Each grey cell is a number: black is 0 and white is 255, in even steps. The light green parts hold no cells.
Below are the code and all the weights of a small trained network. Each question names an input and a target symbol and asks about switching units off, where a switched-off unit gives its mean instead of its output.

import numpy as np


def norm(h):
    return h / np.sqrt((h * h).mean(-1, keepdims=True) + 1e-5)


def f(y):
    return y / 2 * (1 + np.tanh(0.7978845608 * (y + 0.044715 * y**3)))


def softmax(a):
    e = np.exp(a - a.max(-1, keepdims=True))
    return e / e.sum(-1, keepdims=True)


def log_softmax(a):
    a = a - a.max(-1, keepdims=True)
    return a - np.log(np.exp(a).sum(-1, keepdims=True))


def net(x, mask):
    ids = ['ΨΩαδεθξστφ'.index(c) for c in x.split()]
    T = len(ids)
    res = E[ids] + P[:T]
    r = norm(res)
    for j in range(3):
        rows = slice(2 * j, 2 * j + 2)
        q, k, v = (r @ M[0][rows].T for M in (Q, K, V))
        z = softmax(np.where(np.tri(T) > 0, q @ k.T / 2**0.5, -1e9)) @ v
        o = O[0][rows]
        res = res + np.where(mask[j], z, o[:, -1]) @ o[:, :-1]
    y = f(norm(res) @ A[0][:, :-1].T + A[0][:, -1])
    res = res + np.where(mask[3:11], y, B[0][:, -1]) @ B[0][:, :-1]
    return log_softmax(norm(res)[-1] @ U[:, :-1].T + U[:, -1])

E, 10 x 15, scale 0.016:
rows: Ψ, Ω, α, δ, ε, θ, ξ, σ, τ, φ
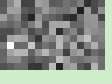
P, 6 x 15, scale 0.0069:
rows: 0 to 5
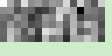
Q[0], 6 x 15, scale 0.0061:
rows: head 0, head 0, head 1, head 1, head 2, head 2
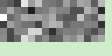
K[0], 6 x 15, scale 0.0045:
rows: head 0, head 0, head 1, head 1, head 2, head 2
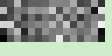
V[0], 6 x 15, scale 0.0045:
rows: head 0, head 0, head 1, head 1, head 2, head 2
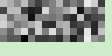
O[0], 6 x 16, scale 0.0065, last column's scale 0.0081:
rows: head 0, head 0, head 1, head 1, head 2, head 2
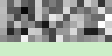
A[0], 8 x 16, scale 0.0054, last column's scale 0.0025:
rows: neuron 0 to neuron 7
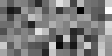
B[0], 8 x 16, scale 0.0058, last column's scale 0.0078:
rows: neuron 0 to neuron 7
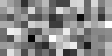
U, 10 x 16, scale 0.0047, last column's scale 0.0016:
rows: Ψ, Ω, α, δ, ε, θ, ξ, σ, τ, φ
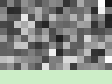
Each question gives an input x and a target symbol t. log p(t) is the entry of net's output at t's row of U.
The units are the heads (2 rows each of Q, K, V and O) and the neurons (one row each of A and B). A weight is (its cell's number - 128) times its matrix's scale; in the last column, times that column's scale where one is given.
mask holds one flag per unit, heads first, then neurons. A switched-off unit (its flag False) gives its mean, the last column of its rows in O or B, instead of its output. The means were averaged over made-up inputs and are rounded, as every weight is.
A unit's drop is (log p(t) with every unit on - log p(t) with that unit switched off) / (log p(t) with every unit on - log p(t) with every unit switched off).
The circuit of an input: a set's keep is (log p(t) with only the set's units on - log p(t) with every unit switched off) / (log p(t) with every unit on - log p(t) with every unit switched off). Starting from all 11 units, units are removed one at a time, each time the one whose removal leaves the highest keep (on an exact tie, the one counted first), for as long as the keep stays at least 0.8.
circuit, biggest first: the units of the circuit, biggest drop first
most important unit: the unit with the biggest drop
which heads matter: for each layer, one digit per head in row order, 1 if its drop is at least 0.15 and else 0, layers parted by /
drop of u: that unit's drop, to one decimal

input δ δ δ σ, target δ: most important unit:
head 1
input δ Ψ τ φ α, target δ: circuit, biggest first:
(head 0; head 1)
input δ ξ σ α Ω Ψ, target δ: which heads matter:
110
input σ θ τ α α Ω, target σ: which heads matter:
011
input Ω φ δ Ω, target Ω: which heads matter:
101
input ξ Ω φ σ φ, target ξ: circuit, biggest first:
(head 1; head 2)
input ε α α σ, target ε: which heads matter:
011
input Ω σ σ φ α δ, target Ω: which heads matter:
101
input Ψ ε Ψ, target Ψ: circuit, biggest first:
(head 0; head 2)
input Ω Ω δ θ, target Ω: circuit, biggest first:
(head 0; head 2)
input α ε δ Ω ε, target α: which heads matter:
011
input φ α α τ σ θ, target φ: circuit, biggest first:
(head 1; head 2)
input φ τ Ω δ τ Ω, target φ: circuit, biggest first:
(head 1; neuron 4; head 2)
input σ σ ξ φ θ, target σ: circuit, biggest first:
(head 2)
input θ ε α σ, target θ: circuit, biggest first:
(head 0; neuron 6; head 1)
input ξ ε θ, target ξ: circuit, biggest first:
(head 1; head 2)
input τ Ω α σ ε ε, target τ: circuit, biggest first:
(neuron 6; neuron 1)
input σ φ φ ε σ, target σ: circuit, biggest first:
(head 2; head 1)
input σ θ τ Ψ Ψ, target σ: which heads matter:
001
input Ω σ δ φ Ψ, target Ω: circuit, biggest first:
(head 0)
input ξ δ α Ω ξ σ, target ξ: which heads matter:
011
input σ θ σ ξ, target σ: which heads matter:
001
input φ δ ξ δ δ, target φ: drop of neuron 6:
0.1
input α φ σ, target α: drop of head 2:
0.3
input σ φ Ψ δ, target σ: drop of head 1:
0.3
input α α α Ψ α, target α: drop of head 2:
0.4
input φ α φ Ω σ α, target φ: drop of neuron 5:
0.0
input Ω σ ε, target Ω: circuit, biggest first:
(head 0)
